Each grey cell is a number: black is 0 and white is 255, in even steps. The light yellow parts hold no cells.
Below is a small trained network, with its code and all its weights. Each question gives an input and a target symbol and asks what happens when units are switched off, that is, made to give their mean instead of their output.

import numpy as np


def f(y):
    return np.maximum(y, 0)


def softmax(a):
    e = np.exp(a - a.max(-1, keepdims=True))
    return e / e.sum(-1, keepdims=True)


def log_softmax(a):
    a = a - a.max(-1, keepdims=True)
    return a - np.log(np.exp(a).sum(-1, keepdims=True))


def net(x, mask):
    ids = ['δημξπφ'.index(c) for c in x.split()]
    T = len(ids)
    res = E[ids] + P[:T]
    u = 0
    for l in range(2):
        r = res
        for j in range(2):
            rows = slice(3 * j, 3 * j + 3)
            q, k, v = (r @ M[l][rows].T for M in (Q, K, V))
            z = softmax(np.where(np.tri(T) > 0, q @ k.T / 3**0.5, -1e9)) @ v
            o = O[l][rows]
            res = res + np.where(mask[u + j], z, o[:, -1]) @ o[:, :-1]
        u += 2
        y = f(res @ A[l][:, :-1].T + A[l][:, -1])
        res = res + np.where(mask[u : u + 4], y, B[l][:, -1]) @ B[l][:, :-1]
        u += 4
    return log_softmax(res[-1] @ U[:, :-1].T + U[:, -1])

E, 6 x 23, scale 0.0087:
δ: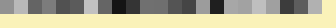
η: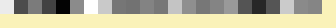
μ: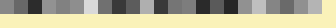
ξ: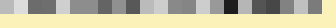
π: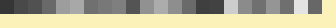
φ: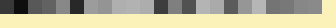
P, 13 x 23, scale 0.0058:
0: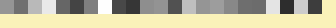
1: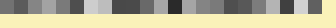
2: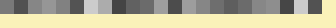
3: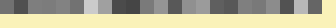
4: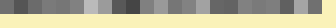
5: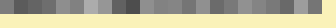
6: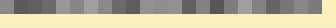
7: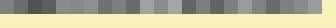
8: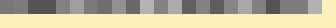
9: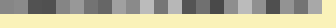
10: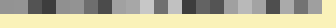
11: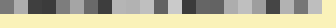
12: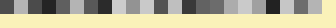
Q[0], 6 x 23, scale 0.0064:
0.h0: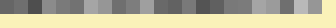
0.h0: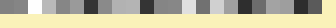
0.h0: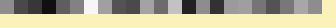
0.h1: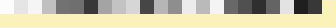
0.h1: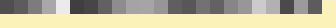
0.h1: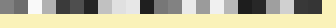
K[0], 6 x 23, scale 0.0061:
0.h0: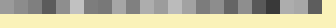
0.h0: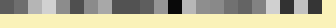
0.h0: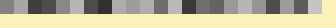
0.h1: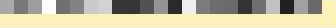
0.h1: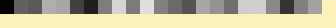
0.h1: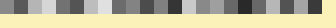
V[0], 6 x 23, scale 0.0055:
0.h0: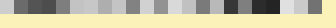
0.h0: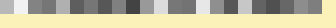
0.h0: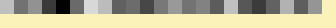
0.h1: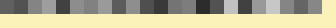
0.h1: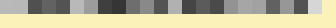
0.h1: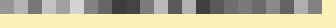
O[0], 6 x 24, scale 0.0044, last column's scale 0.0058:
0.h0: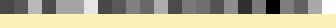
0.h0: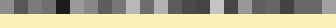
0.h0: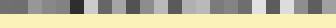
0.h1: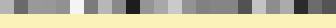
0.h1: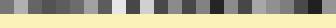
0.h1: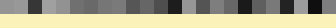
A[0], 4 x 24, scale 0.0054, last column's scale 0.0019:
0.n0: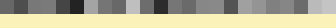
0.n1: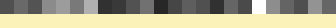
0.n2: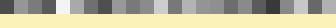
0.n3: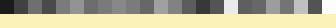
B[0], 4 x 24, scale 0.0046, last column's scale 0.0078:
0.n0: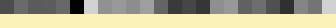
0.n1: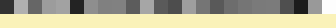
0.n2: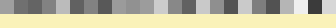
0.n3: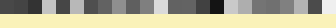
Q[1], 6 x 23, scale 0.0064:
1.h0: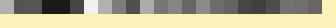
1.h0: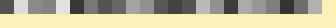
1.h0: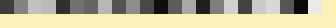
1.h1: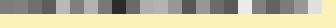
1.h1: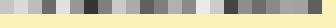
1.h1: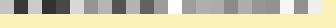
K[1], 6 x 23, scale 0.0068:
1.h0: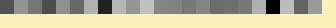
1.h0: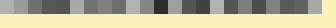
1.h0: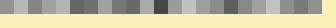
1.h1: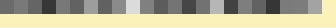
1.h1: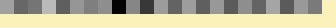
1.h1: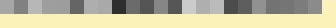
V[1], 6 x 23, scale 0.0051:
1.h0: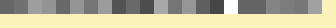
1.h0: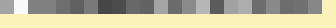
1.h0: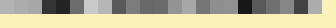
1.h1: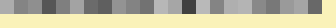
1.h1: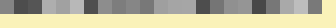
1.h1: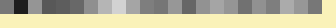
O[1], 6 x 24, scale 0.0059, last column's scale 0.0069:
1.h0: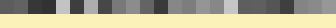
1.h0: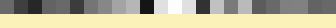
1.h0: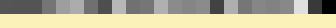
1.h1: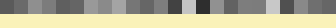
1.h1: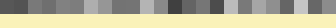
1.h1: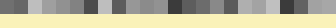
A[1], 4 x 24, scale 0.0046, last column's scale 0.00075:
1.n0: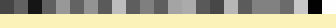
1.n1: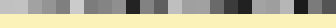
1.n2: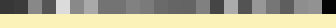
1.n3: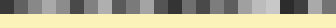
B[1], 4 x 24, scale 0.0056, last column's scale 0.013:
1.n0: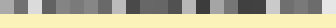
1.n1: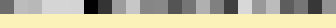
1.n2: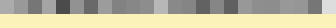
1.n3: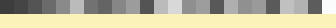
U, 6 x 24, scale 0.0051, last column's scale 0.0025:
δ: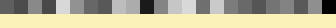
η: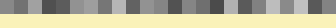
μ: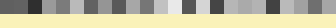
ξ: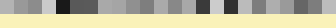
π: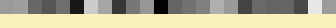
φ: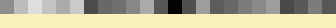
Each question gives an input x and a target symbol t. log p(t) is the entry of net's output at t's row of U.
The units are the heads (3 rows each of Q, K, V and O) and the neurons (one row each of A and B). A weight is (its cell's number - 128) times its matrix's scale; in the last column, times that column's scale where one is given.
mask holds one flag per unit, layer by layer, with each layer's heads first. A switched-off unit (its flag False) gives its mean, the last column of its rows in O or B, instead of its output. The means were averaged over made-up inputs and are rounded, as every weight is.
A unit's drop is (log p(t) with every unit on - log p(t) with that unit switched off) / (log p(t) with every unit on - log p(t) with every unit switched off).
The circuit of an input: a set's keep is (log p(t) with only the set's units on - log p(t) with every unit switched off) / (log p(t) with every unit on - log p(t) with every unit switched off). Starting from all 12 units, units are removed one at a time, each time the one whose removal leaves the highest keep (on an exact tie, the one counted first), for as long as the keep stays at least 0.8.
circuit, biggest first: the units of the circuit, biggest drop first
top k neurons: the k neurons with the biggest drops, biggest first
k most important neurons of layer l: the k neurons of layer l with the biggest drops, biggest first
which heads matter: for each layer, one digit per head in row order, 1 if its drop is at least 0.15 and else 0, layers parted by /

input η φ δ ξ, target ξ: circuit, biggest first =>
[0.h0, 1.h0, 0.n2]
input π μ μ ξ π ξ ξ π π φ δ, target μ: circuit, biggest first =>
[1.n0]
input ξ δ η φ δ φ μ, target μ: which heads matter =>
00 / 00
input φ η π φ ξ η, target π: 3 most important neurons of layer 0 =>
[0.n2, 0.n3, 0.n1]
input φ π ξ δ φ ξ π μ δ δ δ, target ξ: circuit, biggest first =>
[1.h0, 0.h0]
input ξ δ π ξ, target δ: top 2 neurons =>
[0.n0, 0.n3]
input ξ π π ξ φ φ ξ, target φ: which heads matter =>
01 / 10
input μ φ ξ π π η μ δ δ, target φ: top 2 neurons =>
[1.n1, 1.n3]
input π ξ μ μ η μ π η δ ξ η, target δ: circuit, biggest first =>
[0.h0, 1.h0, 0.n1, 1.n0]
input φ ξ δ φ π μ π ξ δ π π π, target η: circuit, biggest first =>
[1.h1, 1.n0, 0.n3]
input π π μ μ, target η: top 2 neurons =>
[0.n3, 1.n0]
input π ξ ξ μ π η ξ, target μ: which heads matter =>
11 / 01
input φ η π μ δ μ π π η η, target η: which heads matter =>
10 / 10
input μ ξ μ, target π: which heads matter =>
01 / 01
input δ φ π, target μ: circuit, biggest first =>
[0.h1, 1.n0]
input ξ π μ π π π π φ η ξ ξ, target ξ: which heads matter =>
11 / 10
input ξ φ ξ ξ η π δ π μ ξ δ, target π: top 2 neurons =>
[0.n0, 0.n1]
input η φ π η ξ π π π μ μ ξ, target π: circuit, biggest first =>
[0.n3, 1.h0]
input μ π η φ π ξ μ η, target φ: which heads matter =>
10 / 10
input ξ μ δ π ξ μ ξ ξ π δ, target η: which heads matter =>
00 / 01
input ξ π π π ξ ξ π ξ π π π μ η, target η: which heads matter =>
11 / 10
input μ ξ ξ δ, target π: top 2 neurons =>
[0.n1, 1.n3]
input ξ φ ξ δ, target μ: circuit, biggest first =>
[1.n3, 1.n0]
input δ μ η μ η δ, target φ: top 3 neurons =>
[1.n1, 0.n1, 1.n3]
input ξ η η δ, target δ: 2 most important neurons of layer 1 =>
[1.n1, 1.n0]
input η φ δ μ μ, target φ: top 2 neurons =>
[1.n1, 1.n3]
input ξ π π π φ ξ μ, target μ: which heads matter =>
00 / 01
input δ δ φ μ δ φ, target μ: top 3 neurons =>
[1.n3, 1.n0, 0.n0]
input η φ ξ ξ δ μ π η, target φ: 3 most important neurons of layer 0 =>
[0.n0, 0.n2, 0.n3]
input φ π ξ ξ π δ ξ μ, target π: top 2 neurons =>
[0.n0, 0.n1]
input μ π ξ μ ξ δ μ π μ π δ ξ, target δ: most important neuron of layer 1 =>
[1.n0]
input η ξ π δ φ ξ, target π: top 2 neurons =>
[0.n3, 0.n2]
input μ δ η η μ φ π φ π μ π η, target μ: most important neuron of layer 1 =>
[1.n0]
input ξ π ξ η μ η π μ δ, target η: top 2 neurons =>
[0.n3, 0.n2]
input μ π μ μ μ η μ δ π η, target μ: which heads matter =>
10 / 01
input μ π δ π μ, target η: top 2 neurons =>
[1.n0, 0.n3]
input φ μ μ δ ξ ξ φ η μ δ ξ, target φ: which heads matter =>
11 / 10
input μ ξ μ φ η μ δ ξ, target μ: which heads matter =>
10 / 01
